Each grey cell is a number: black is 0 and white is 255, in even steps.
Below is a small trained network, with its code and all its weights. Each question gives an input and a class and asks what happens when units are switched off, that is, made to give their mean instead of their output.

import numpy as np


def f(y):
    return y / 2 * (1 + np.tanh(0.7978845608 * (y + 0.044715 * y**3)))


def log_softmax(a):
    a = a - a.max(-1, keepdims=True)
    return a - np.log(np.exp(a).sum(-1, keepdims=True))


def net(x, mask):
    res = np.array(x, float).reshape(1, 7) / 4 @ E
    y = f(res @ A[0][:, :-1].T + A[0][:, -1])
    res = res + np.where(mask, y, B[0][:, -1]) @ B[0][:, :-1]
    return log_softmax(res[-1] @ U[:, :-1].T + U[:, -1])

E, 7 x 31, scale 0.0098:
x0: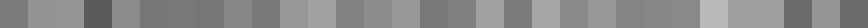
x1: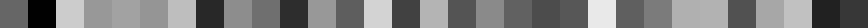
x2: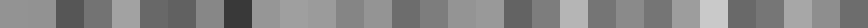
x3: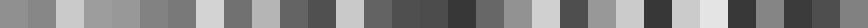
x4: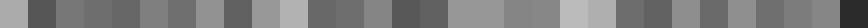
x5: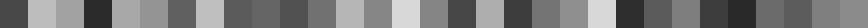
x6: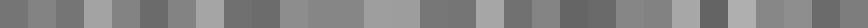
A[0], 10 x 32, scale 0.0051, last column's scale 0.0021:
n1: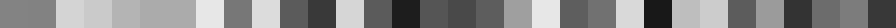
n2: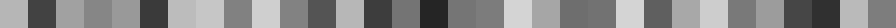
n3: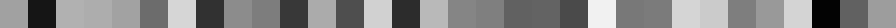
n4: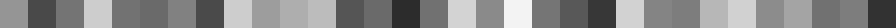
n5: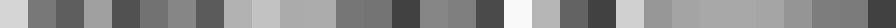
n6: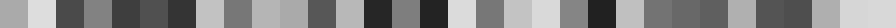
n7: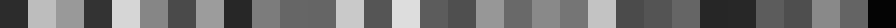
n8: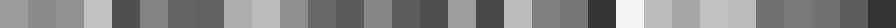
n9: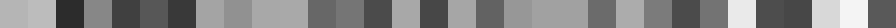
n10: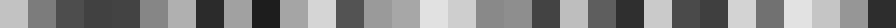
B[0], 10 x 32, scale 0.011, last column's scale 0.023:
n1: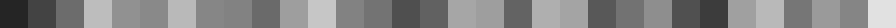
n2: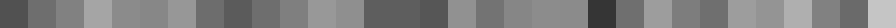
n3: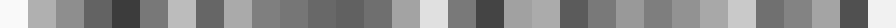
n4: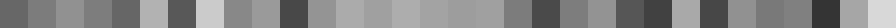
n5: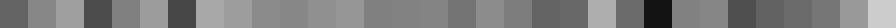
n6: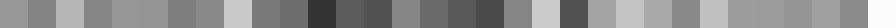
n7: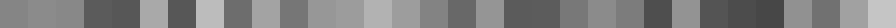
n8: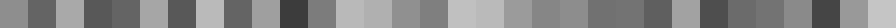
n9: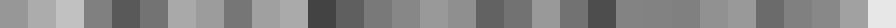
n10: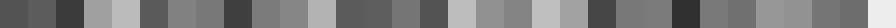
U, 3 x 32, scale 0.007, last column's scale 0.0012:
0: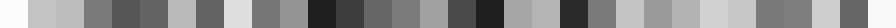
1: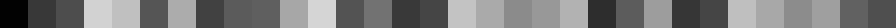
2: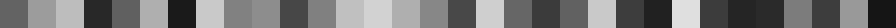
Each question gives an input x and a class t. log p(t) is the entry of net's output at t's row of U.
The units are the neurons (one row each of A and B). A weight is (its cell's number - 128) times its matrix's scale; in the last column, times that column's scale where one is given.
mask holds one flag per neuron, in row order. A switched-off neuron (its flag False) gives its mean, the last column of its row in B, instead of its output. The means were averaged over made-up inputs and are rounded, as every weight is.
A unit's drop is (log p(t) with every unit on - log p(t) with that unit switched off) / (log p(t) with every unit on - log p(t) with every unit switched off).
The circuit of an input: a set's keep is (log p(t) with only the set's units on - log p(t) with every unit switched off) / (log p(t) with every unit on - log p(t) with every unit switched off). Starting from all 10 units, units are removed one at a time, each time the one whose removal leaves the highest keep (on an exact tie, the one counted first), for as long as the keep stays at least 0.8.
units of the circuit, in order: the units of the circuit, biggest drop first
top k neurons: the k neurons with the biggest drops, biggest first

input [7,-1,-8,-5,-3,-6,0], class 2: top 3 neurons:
n4, n1, n5
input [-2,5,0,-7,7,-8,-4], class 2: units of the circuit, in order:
n4
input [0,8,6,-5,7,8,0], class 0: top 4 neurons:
n3, n4, n8, n5
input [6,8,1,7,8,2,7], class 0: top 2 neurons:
n3, n10
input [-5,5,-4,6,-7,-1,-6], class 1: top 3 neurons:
n1, n6, n2
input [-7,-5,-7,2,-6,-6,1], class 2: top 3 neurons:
n4, n8, n3
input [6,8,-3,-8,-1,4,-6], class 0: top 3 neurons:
n3, n1, n2
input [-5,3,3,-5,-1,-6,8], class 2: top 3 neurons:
n4, n1, n2
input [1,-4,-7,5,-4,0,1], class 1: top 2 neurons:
n1, n3
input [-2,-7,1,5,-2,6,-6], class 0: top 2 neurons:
n6, n4
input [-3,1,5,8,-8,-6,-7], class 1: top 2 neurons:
n1, n2
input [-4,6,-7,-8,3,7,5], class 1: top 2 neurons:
n10, n6
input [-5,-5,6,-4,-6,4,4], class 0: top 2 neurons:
n1, n4
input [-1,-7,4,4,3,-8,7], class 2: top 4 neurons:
n8, n4, n5, n3
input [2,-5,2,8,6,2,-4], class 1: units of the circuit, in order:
n1
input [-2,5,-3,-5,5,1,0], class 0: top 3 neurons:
n3, n1, n2
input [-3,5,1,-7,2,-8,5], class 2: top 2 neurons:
n4, n1
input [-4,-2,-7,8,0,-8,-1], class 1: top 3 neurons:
n1, n2, n7
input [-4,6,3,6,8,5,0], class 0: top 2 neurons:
n3, n10
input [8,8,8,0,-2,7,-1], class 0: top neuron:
n3
